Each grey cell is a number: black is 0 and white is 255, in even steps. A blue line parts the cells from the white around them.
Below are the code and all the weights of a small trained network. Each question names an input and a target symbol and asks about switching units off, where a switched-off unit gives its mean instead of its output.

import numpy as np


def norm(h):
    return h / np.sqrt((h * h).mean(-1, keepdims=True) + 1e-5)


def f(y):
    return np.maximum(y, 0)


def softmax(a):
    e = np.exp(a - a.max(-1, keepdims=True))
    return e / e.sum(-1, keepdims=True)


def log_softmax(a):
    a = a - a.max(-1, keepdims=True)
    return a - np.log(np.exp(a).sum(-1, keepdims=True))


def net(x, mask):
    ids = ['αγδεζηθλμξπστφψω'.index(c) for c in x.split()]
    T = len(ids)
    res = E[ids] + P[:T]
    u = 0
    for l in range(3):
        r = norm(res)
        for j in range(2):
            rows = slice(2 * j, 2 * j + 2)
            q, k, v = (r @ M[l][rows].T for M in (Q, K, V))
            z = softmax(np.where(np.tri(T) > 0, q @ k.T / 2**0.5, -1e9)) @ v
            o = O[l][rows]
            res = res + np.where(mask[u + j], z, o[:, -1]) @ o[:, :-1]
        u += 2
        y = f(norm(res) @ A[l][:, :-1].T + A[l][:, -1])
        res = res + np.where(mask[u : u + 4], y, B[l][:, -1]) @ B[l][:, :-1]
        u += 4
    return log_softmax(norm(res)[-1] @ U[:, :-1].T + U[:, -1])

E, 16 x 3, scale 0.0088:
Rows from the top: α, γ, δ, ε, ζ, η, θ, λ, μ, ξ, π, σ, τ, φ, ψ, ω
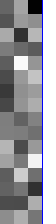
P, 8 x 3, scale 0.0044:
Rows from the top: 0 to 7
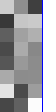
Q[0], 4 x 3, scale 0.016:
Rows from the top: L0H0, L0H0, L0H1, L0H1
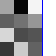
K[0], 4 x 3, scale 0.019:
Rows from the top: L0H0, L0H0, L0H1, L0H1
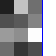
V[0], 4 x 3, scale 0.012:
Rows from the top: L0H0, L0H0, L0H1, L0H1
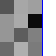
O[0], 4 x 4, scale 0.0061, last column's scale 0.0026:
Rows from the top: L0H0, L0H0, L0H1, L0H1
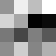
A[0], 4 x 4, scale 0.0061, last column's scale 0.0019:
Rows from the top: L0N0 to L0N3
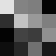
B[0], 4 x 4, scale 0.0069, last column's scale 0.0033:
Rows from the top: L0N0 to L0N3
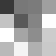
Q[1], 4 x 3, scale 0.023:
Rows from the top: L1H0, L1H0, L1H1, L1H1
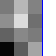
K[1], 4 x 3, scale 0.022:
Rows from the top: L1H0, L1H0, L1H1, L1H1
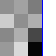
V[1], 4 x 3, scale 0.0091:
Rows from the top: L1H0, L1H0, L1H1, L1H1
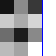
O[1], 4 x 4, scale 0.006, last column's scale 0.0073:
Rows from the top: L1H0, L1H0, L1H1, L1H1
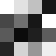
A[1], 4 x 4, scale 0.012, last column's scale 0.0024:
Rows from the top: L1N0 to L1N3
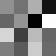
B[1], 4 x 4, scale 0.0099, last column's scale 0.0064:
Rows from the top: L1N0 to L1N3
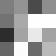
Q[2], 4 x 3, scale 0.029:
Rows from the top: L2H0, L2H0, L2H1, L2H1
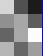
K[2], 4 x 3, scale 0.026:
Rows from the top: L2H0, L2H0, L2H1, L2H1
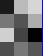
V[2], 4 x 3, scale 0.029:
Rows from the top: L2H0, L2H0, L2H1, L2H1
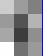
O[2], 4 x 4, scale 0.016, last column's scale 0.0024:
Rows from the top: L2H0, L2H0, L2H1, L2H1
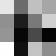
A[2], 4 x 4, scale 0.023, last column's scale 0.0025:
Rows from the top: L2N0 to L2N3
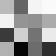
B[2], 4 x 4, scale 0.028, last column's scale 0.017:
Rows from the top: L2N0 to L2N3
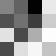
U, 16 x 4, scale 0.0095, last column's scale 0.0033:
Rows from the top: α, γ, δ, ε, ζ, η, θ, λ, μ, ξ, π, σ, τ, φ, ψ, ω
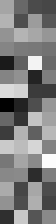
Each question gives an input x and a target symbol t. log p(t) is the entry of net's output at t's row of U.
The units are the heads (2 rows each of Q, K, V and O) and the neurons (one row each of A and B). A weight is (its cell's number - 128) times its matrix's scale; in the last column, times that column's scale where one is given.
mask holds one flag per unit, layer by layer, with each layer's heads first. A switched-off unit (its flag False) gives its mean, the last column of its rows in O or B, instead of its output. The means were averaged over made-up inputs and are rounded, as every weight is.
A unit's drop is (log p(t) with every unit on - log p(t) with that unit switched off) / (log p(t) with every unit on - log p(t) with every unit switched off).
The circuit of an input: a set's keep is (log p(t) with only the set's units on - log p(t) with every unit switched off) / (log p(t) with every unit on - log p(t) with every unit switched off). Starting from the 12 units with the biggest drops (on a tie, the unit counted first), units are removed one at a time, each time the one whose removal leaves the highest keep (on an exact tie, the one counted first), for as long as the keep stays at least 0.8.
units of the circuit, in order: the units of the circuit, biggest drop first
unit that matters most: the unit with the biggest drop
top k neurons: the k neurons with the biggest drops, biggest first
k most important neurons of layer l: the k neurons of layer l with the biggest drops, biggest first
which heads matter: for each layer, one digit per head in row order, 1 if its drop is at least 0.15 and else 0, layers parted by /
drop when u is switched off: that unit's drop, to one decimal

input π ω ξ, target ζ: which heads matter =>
10 / 01 / 00
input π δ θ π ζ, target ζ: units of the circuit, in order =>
L0H0, L1H1, L2N3, L2H1
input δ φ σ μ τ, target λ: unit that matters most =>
L2H0
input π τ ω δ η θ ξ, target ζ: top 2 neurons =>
L1N1, L2N3
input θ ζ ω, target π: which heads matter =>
00 / 00 / 01
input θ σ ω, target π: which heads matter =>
10 / 00 / 01
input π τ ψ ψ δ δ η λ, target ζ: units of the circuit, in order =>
L0H0, L1H1, L2H1, L2N3
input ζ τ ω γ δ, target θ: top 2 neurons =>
L2N3, L1N3
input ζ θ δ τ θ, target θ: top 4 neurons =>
L2N3, L2N0, L1N2, L1N3
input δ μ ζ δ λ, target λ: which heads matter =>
00 / 01 / 11
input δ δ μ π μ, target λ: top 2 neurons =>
L2N0, L2N3
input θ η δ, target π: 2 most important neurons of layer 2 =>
L2N2, L2N0
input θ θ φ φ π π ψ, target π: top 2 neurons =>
L1N1, L2N2
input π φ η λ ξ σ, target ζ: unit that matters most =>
L1N1
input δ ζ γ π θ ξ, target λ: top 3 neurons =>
L1N1, L2N3, L2N0
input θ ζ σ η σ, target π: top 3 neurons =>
L2N2, L2N0, L2N3
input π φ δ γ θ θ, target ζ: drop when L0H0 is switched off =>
0.6
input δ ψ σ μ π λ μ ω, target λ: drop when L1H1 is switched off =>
0.4
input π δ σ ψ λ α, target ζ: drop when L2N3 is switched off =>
0.2
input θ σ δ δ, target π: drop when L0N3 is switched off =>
0.0
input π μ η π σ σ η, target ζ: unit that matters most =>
L0H0
